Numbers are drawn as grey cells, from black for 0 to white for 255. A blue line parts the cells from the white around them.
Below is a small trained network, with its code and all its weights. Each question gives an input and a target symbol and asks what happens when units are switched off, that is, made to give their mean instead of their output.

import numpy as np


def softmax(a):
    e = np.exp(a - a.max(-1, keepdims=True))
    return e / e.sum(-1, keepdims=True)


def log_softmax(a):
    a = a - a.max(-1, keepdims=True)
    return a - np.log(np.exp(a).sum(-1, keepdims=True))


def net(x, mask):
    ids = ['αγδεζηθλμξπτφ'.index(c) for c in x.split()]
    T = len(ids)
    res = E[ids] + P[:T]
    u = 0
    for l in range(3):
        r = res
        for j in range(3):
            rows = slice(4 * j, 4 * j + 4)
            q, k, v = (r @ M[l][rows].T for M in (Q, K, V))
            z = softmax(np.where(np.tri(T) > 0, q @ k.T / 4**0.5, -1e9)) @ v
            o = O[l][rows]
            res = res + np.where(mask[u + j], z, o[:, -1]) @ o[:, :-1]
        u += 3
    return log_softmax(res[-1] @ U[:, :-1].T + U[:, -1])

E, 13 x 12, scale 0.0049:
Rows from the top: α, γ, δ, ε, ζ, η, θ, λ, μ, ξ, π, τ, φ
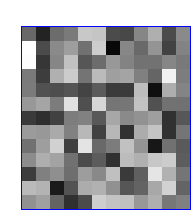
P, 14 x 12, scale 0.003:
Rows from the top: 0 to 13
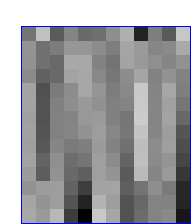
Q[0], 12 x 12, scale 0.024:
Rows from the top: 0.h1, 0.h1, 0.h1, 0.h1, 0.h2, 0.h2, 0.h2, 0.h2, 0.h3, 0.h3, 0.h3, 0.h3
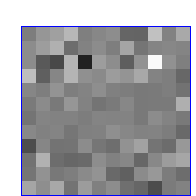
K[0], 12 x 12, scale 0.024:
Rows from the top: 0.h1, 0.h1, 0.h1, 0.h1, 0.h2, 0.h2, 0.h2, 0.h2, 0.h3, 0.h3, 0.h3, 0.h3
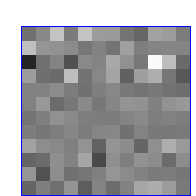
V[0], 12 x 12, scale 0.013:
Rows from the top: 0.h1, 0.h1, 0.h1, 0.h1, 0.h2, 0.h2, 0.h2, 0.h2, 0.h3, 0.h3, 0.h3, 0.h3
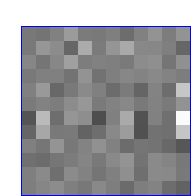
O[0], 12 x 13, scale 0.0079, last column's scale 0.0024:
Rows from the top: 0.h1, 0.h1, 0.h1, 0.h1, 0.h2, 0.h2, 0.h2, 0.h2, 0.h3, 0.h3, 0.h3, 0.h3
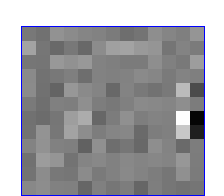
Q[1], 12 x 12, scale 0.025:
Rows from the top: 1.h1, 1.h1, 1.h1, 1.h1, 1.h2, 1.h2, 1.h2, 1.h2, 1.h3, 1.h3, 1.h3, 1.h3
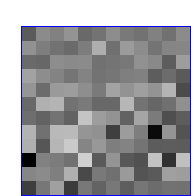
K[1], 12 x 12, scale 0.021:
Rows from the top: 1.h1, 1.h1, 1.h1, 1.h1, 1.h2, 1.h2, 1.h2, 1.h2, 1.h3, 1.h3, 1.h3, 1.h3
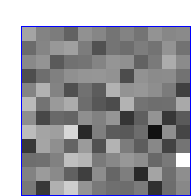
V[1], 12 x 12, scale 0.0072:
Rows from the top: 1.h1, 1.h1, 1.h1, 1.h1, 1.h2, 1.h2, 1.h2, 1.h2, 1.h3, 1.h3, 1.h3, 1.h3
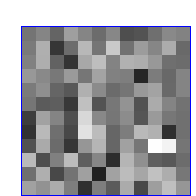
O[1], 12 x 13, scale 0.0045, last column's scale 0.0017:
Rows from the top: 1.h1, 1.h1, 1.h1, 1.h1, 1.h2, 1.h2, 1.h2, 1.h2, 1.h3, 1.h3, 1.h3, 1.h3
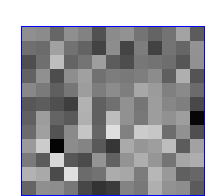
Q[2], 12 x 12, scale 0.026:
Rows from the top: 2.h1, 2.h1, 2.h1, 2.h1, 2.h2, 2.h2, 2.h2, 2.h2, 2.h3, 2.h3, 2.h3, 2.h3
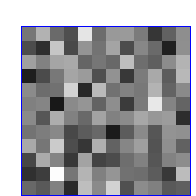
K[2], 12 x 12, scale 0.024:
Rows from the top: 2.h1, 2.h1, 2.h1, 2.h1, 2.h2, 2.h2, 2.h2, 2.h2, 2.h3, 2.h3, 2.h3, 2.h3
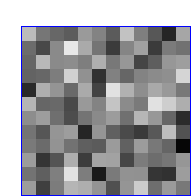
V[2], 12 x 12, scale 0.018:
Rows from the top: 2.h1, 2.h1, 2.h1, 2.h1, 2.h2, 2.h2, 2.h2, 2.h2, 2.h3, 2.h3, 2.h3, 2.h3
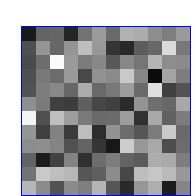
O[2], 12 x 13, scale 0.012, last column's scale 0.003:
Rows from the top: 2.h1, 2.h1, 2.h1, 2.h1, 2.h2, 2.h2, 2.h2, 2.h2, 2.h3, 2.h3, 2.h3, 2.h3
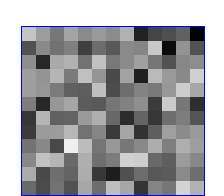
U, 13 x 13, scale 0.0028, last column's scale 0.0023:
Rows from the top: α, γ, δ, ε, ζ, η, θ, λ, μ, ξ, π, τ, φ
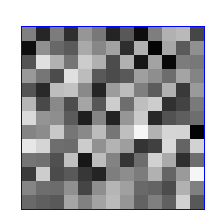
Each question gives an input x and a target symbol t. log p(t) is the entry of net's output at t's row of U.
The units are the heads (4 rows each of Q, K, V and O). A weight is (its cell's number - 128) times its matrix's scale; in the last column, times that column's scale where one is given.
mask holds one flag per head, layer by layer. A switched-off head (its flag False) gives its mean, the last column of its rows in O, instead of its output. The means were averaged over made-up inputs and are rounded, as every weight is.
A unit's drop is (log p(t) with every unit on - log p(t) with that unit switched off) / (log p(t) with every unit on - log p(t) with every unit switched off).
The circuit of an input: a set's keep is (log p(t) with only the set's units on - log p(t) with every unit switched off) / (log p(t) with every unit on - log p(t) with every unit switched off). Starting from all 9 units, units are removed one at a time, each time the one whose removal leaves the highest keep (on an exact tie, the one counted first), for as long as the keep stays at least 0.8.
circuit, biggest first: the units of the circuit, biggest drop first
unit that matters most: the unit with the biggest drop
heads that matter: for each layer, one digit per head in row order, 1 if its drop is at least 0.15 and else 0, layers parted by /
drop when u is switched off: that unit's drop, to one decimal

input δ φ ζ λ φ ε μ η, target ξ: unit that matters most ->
0.h2
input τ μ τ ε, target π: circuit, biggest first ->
[1.h3; 2.h1]
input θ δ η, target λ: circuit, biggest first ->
[1.h2; 2.h2; 2.h3]
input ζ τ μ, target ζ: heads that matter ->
000 / 000 / 010
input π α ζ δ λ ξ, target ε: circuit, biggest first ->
[0.h2; 2.h3; 1.h3]
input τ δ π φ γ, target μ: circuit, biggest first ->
[2.h1; 1.h3; 0.h2; 1.h2]
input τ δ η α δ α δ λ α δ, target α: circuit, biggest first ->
[2.h3; 1.h2; 2.h2]
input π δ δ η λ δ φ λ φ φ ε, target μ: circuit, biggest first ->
[2.h1; 1.h3]
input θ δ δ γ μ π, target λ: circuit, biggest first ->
[1.h2; 1.h3; 2.h1; 2.h2]
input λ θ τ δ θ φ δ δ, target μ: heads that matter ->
000 / 001 / 100
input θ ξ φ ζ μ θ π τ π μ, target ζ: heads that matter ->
000 / 010 / 010
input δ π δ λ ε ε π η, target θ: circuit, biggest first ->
[2.h3; 2.h1; 1.h2]
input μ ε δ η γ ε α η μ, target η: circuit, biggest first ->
[2.h2; 1.h2]
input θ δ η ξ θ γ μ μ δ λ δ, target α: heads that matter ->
010 / 010 / 011
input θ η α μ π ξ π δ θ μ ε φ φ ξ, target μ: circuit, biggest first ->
[2.h1]
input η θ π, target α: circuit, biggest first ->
[0.h2; 2.h3; 1.h2; 2.h2]
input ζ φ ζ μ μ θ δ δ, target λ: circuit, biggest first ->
[0.h2; 1.h2; 2.h1; 2.h2]
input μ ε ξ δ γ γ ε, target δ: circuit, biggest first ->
[0.h2; 2.h2; 2.h1; 1.h2]
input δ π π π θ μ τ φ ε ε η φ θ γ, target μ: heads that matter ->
000 / 000 / 100
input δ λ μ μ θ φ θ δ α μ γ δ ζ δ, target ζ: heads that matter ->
010 / 001 / 010
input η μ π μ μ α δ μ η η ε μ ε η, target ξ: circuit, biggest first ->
[2.h3]
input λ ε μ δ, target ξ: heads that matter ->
000 / 000 / 001
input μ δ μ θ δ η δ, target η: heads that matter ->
010 / 011 / 010
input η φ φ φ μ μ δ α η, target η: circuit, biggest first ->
[0.h2; 2.h2; 1.h3]
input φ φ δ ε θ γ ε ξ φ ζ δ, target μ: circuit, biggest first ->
[2.h1; 1.h3]
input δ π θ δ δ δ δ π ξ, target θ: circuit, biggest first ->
[1.h3; 2.h3; 2.h1]
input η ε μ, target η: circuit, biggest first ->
[2.h2]
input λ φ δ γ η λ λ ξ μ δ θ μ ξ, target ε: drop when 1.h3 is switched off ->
0.4
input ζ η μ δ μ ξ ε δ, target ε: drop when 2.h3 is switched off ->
1.0
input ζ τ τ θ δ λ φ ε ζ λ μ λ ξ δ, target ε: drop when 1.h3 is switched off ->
0.5
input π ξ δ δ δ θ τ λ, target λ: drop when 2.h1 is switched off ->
0.4
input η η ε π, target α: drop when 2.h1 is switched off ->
0.1
